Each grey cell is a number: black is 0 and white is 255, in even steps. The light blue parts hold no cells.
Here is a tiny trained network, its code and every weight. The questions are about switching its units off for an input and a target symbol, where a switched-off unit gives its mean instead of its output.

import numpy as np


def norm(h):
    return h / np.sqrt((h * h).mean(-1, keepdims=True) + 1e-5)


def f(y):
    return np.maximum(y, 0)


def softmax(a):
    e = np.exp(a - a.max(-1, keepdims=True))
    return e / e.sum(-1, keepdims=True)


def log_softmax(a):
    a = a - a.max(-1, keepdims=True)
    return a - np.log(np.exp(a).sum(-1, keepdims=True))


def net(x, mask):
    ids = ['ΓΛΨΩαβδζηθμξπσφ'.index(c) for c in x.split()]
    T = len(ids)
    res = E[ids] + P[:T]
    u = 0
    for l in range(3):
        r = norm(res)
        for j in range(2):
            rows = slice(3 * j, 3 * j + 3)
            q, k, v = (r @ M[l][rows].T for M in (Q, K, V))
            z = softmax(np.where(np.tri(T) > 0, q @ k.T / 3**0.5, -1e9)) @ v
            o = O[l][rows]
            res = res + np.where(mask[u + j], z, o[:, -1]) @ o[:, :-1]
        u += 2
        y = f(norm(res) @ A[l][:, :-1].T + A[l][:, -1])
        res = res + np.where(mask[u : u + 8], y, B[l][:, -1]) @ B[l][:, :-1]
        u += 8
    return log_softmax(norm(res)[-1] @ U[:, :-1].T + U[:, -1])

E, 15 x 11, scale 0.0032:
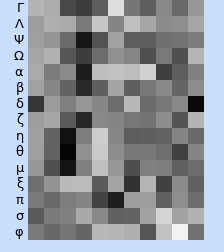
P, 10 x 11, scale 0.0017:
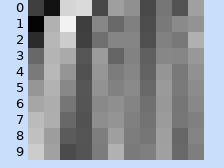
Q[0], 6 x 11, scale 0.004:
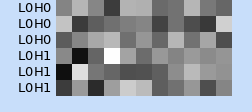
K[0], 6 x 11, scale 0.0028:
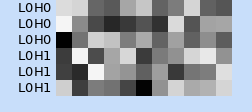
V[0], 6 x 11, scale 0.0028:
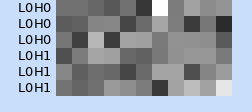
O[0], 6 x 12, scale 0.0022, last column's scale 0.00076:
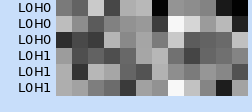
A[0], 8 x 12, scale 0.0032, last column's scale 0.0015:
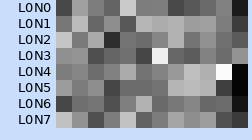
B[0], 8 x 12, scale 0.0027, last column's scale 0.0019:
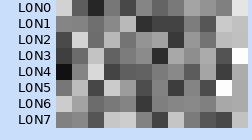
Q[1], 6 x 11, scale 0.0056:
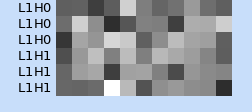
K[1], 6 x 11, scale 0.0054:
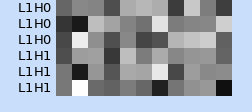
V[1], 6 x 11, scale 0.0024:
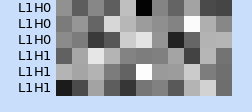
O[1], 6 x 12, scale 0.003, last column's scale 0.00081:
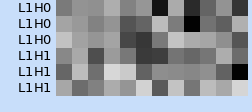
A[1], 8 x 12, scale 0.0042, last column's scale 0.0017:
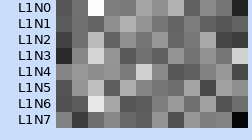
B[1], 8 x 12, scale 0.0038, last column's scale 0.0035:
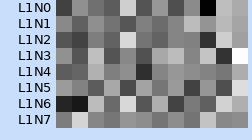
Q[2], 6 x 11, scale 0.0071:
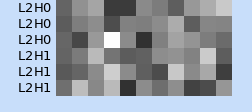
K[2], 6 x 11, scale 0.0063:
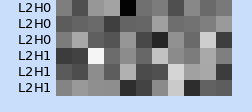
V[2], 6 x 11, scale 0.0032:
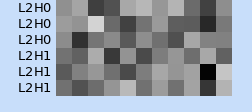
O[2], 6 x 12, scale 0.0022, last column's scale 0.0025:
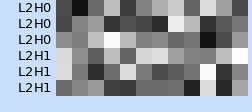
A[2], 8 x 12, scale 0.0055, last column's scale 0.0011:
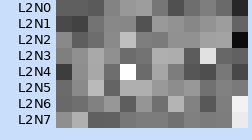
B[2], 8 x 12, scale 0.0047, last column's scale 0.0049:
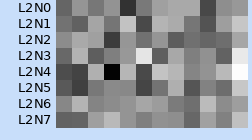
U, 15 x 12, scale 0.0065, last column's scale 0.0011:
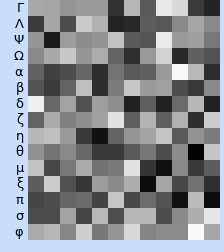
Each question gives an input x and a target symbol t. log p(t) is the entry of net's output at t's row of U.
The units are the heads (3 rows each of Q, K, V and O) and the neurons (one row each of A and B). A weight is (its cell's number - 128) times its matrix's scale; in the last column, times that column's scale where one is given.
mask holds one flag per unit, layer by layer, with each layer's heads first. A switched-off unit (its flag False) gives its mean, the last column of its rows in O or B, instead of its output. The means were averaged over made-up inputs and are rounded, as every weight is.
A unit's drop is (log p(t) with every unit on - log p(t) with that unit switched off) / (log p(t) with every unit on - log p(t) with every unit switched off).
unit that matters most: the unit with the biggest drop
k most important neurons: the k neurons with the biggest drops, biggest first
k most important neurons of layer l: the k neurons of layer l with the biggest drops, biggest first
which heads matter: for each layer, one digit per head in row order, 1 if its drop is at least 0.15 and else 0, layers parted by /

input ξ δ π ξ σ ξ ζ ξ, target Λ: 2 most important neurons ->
[L0N3 L1N3]
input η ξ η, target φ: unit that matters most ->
L1N3
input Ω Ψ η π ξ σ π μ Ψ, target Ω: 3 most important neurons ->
[L1N3 L2N4 L2N3]
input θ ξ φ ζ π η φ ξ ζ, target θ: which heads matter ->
00 / 11 / 01
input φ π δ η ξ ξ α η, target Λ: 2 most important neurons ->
[L2N4 L1N3]
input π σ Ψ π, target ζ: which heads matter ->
10 / 00 / 00
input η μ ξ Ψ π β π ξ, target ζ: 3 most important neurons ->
[L0N0 L0N3 L1N3]
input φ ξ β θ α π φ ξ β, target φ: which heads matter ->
00 / 11 / 00
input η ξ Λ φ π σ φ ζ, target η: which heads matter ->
10 / 11 / 00
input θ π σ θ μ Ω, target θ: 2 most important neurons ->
[L2N4 L1N3]
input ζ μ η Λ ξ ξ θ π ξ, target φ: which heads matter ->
10 / 01 / 01
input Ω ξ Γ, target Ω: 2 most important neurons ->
[L1N3 L2N4]
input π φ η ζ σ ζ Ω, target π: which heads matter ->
00 / 10 / 00
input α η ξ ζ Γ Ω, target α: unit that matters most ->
L2H0
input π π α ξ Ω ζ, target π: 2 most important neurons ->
[L2N4 L1N3]
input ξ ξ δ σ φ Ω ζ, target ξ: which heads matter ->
10 / 10 / 00
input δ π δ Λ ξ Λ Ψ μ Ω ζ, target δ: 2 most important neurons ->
[L2N4 L2N3]
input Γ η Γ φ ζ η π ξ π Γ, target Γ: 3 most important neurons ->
[L2N4 L2N3 L2N7]
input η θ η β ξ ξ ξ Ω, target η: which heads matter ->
00 / 11 / 10
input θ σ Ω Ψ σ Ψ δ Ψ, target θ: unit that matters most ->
L1H1
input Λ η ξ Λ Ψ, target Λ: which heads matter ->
00 / 01 / 00
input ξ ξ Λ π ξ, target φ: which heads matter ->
10 / 11 / 01
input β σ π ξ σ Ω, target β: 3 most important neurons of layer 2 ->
[L2N4 L2N0 L2N3]
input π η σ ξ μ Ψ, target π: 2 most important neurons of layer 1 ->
[L1N3 L1N0]
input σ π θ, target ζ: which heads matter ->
01 / 11 / 01
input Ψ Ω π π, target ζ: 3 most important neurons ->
[L0N5 L1N3 L2N3]
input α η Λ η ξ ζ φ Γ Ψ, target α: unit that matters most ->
L2H0
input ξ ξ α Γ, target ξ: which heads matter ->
10 / 11 / 10
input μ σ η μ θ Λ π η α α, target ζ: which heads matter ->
01 / 10 / 10
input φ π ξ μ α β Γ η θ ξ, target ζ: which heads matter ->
10 / 00 / 00
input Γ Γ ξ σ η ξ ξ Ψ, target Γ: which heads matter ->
00 / 10 / 00
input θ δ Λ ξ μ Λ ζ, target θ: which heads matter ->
00 / 01 / 01
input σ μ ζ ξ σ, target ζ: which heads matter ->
01 / 00 / 00
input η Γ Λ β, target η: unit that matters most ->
L1H0
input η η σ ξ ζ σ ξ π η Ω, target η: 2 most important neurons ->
[L1N7 L2N4]
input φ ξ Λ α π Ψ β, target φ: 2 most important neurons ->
[L1N3 L2N4]
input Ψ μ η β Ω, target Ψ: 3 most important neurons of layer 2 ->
[L2N4 L2N3 L2N1]
